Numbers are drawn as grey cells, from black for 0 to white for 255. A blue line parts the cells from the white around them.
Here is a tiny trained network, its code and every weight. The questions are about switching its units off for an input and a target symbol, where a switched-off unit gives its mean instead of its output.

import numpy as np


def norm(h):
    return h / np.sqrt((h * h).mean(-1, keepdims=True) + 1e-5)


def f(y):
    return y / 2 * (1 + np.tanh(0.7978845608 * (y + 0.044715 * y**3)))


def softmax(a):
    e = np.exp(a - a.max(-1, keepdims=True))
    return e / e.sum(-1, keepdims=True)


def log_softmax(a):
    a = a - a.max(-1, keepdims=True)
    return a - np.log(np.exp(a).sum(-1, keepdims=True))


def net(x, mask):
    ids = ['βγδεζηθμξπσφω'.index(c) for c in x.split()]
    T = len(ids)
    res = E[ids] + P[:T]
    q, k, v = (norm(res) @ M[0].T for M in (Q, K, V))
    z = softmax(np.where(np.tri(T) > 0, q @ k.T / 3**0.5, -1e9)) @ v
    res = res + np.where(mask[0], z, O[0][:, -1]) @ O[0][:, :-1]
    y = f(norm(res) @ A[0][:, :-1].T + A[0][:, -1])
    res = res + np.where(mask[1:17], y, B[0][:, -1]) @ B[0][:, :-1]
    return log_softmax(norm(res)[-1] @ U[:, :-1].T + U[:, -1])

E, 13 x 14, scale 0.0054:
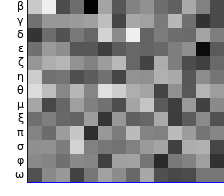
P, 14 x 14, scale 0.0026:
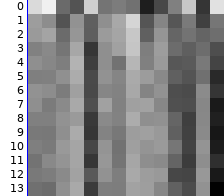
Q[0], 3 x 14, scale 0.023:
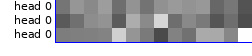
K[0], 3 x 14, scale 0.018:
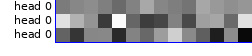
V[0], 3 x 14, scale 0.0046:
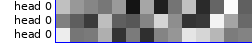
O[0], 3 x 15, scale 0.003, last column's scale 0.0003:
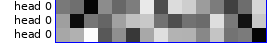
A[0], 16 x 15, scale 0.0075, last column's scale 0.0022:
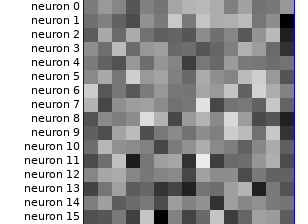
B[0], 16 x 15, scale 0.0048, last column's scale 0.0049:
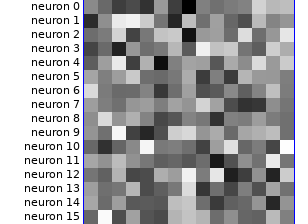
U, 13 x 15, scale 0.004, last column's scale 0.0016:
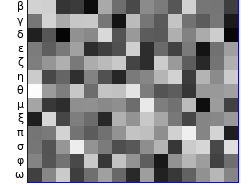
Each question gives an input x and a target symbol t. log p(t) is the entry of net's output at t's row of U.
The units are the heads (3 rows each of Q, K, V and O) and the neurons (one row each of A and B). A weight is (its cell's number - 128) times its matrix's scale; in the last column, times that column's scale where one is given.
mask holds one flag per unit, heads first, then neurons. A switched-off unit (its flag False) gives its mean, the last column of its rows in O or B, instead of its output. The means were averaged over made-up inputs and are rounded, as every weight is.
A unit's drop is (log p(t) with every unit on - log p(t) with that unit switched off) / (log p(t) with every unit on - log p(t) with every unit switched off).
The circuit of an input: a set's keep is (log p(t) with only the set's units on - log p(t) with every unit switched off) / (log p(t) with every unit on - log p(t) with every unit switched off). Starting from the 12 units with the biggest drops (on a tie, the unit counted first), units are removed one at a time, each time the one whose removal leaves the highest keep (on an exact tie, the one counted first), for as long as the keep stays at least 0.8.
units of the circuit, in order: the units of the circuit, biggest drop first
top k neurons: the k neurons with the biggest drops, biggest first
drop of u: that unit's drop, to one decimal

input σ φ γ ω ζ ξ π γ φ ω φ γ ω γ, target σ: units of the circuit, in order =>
[head 0; neuron 1; neuron 0]
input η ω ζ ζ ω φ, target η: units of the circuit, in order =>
[head 0; neuron 0; neuron 10]
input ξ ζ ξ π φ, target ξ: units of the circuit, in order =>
[head 0; neuron 4]
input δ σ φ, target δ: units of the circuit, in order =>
[head 0; neuron 3]
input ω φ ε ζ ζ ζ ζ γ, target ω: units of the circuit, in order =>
[head 0; neuron 10; neuron 4]
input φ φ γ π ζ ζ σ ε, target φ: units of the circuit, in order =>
[head 0; neuron 4]
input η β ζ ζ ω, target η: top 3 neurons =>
[neuron 10; neuron 0; neuron 2]
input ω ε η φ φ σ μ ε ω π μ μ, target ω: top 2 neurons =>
[neuron 4; neuron 2]
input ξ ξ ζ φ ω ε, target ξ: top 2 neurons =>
[neuron 4; neuron 10]
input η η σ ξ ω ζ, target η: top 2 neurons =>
[neuron 0; neuron 2]
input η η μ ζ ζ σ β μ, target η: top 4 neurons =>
[neuron 0; neuron 10; neuron 2; neuron 3]
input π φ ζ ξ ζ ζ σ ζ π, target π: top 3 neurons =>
[neuron 3; neuron 12; neuron 10]
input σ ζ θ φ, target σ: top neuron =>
[neuron 1]
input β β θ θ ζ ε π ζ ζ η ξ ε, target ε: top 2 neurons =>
[neuron 13; neuron 2]
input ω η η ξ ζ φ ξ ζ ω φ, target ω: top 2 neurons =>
[neuron 2; neuron 10]
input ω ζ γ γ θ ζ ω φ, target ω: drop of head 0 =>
1.2
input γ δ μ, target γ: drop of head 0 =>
0.8
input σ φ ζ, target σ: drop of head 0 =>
0.9
